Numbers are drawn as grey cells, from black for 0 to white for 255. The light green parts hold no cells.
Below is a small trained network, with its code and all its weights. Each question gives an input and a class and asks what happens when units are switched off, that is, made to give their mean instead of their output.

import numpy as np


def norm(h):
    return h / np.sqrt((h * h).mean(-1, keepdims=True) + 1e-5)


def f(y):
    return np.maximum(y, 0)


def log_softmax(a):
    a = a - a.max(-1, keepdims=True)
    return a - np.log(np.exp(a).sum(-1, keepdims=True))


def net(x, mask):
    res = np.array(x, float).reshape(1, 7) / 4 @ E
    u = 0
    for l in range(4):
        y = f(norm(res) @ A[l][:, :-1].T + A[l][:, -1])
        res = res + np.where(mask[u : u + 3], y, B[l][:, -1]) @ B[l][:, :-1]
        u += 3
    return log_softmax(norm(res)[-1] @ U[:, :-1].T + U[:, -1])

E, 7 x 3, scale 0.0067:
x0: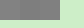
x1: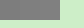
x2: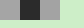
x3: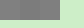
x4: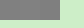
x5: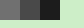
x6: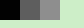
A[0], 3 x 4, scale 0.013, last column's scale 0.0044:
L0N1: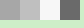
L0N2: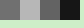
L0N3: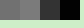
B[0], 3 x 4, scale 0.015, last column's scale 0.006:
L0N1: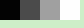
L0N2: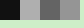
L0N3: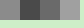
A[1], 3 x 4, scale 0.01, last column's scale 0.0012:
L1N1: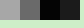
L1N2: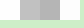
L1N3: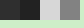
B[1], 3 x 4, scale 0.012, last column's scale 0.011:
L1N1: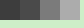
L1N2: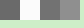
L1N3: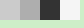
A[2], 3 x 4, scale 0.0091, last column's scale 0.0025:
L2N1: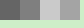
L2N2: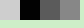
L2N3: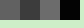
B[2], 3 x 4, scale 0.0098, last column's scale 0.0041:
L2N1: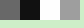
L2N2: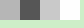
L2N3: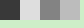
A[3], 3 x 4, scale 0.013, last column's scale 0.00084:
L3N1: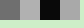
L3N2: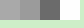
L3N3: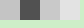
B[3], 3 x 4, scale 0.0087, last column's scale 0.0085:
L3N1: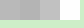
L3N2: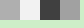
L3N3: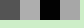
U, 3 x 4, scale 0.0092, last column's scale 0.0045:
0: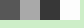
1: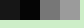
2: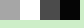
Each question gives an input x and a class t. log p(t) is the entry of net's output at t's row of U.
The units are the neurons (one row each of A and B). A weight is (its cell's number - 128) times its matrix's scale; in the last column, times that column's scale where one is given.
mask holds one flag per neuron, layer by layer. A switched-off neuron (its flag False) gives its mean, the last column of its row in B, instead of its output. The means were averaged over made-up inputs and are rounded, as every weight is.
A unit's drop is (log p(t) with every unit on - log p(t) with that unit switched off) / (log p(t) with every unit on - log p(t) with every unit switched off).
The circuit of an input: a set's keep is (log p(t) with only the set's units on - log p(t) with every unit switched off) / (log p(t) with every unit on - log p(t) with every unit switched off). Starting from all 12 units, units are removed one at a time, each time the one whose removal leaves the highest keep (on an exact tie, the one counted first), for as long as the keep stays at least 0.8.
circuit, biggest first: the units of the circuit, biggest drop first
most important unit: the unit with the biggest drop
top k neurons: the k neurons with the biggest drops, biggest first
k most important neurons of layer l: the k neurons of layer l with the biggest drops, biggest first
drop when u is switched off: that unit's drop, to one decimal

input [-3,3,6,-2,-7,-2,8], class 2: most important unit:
L1N3
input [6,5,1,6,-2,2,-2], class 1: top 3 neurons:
(L0N1 L1N3 L1N1)
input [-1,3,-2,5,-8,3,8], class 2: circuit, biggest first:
(L0N1 L3N1)
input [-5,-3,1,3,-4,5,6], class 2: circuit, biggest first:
(L3N1 L0N1)
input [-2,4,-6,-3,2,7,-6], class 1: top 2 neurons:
(L1N1 L1N3)
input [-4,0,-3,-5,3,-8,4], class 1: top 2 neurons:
(L0N1 L2N1)
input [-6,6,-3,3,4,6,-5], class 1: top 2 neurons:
(L1N3 L1N1)
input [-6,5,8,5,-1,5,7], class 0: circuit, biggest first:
(L0N1 L1N3)
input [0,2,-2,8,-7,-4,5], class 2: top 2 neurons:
(L1N3 L3N1)
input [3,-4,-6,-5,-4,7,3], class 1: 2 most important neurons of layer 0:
(L0N1 L0N3)
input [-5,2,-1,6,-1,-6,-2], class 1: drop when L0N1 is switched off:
1.2
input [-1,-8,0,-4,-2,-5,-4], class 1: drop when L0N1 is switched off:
1.1
